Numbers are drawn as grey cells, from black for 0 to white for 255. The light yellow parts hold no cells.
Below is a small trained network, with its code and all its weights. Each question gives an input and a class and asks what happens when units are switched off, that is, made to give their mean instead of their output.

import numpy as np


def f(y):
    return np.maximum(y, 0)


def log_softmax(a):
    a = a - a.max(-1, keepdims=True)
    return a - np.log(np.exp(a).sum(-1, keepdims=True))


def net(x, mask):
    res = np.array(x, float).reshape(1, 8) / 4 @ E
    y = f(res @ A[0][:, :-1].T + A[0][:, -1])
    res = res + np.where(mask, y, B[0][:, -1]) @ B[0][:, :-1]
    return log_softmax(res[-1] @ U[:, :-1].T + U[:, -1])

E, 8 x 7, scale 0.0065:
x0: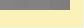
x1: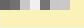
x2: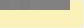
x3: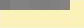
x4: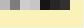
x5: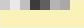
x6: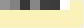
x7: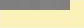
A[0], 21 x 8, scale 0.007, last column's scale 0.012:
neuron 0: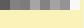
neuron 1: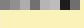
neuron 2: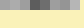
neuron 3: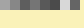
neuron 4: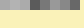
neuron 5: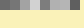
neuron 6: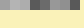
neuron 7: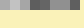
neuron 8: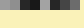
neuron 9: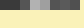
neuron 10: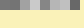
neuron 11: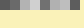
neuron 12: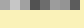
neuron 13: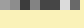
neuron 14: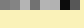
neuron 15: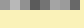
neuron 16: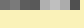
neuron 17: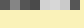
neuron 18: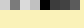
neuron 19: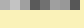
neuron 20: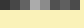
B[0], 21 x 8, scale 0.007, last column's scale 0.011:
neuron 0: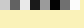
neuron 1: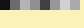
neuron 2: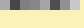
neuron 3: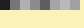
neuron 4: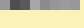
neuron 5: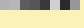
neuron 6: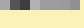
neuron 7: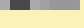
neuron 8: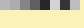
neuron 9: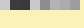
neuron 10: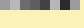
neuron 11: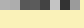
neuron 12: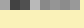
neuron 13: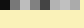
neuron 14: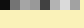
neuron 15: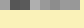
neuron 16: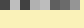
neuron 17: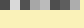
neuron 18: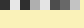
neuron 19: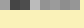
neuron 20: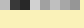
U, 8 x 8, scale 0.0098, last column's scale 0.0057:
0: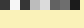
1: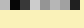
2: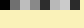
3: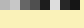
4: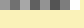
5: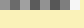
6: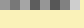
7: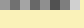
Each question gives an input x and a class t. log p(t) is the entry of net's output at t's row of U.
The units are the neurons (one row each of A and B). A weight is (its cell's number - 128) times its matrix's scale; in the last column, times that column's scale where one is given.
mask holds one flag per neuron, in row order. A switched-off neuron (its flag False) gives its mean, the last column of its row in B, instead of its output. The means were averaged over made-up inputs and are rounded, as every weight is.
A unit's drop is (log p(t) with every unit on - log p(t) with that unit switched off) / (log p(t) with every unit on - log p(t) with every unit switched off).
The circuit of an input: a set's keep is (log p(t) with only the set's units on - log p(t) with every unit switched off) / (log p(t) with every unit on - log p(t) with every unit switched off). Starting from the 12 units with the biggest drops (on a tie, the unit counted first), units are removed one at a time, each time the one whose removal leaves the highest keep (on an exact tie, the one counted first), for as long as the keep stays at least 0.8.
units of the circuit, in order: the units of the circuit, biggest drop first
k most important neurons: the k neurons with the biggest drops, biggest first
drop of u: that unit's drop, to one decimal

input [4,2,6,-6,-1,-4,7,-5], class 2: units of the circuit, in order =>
[neuron 13]
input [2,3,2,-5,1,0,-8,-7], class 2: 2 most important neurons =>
[neuron 14; neuron 1]
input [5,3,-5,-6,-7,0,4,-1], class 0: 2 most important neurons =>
[neuron 17; neuron 16]
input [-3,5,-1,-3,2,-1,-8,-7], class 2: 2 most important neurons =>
[neuron 14; neuron 1]
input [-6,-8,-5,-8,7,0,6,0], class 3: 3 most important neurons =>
[neuron 8; neuron 0; neuron 17]
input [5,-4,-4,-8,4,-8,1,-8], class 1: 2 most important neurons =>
[neuron 9; neuron 20]
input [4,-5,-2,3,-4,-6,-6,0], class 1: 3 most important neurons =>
[neuron 9; neuron 20; neuron 13]
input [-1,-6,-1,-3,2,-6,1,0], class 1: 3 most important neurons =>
[neuron 9; neuron 20; neuron 0]
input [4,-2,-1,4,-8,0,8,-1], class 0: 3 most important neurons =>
[neuron 17; neuron 16; neuron 1]
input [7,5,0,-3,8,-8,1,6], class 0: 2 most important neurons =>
[neuron 18; neuron 2]
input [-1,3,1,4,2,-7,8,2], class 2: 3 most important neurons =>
[neuron 13; neuron 3; neuron 2]
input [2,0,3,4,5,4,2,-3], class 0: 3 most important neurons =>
[neuron 18; neuron 0; neuron 8]
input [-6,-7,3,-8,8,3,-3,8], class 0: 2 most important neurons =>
[neuron 18; neuron 0]
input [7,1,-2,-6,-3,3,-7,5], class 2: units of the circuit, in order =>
[neuron 1]
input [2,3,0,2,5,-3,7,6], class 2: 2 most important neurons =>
[neuron 13; neuron 3]
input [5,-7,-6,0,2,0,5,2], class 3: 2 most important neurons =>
[neuron 8; neuron 0]
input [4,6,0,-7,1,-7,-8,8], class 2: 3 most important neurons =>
[neuron 14; neuron 1; neuron 2]
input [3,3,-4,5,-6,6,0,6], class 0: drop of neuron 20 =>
0.1
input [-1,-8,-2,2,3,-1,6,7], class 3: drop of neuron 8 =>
1.0
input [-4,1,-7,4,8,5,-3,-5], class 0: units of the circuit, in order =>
[neuron 18]
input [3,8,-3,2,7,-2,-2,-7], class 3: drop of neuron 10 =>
0.3
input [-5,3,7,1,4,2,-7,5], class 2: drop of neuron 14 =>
0.7
